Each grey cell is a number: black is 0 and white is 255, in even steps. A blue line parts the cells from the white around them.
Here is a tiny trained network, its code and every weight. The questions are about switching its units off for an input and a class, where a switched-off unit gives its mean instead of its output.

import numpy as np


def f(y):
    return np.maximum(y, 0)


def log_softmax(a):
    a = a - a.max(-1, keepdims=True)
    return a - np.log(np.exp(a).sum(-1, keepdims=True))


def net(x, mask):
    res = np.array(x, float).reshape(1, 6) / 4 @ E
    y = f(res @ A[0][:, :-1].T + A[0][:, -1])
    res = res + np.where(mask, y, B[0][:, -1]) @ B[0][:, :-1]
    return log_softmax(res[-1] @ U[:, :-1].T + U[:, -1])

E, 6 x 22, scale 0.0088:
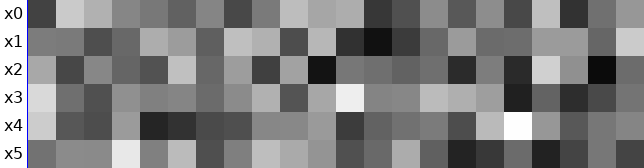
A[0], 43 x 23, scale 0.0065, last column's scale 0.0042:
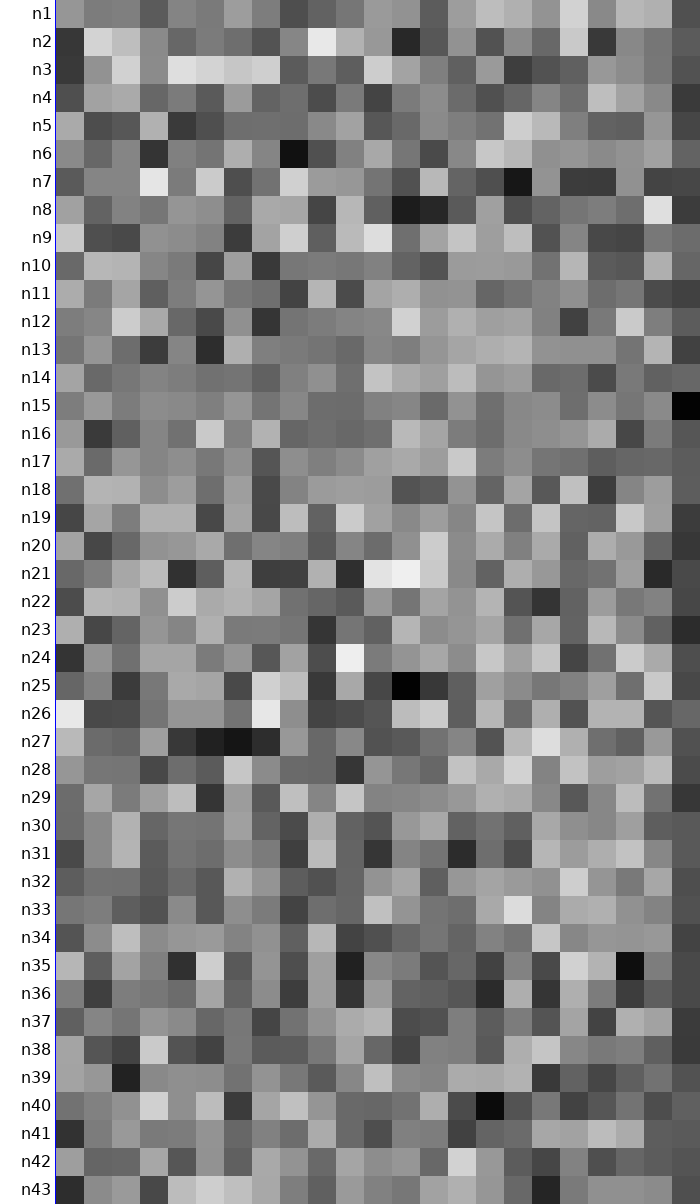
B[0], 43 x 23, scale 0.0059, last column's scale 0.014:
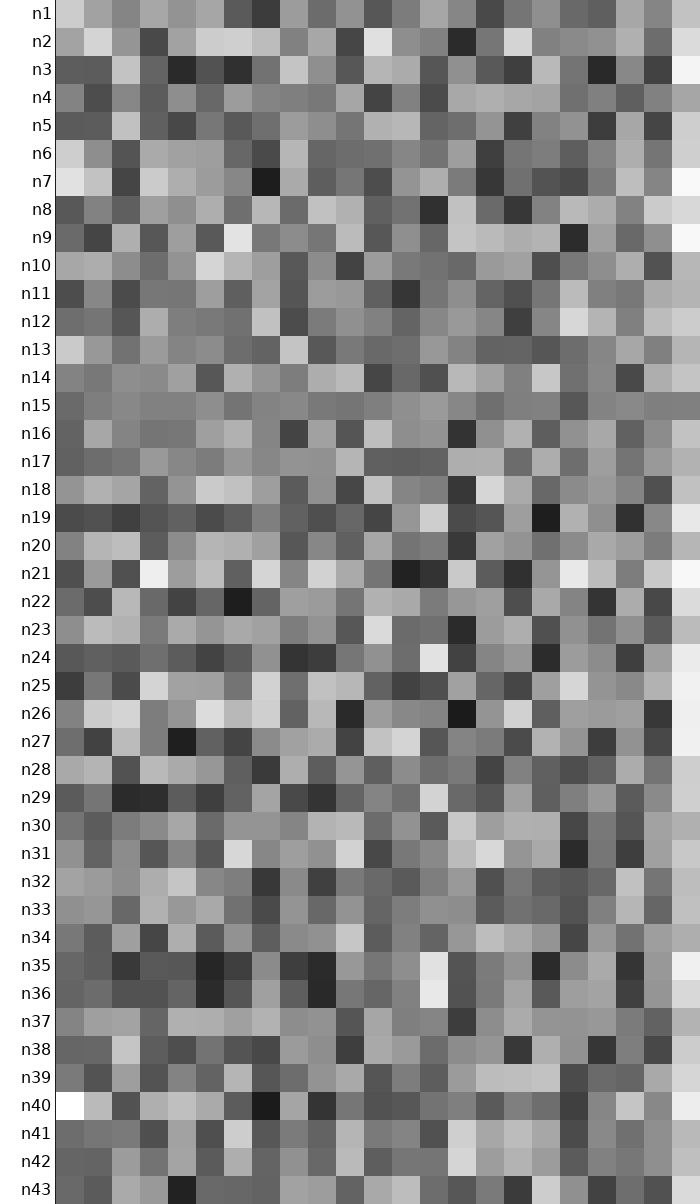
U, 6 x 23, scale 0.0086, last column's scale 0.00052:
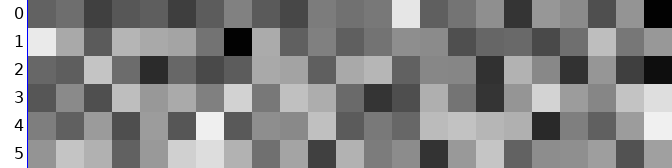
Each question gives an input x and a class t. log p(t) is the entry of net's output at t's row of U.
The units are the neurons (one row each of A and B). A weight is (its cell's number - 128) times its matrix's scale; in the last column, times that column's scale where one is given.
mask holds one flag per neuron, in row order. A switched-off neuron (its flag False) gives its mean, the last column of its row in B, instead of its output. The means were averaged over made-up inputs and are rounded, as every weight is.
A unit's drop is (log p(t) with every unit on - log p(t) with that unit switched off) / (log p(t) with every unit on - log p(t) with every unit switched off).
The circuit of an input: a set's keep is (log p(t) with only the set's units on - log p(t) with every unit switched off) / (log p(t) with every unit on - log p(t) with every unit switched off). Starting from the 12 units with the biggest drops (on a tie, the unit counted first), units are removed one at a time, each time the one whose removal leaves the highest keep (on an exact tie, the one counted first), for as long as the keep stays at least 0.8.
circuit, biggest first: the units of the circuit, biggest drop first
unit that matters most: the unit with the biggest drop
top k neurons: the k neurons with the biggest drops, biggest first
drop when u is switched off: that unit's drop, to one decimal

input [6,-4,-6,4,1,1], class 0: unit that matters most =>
n19
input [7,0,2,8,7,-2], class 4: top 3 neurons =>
(n9, n3, n39)
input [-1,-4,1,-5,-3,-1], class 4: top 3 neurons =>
(n31, n25, n41)
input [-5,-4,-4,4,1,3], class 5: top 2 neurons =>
(n26, n35)
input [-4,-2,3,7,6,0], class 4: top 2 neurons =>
(n9, n3)
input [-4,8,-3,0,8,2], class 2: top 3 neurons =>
(n27, n38, n5)
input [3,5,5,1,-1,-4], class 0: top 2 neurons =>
(n35, n21)
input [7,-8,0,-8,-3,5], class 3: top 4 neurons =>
(n21, n9, n12, n11)
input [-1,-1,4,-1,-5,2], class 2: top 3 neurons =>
(n3, n24, n19)
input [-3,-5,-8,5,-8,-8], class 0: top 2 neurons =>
(n24, n19)
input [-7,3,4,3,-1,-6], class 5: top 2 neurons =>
(n26, n16)
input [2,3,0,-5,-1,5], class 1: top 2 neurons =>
(n7, n40)
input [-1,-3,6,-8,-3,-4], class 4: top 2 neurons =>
(n31, n41)
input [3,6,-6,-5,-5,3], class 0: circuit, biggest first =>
(n24)
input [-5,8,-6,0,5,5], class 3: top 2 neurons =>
(n25, n8)
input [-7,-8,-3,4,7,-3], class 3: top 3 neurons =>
(n21, n12, n3)
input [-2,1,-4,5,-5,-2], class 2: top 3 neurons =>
(n43, n22, n3)
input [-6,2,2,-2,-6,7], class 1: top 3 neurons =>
(n40, n7, n27)
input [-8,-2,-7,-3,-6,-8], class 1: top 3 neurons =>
(n6, n1, n28)
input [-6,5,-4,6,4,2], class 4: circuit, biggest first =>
(n9)
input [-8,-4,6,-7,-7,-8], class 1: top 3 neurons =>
(n28, n6, n32)
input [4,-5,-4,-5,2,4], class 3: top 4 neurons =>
(n21, n12, n9, n39)
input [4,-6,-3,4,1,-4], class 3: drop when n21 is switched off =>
0.4
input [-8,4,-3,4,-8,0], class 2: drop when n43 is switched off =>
0.8
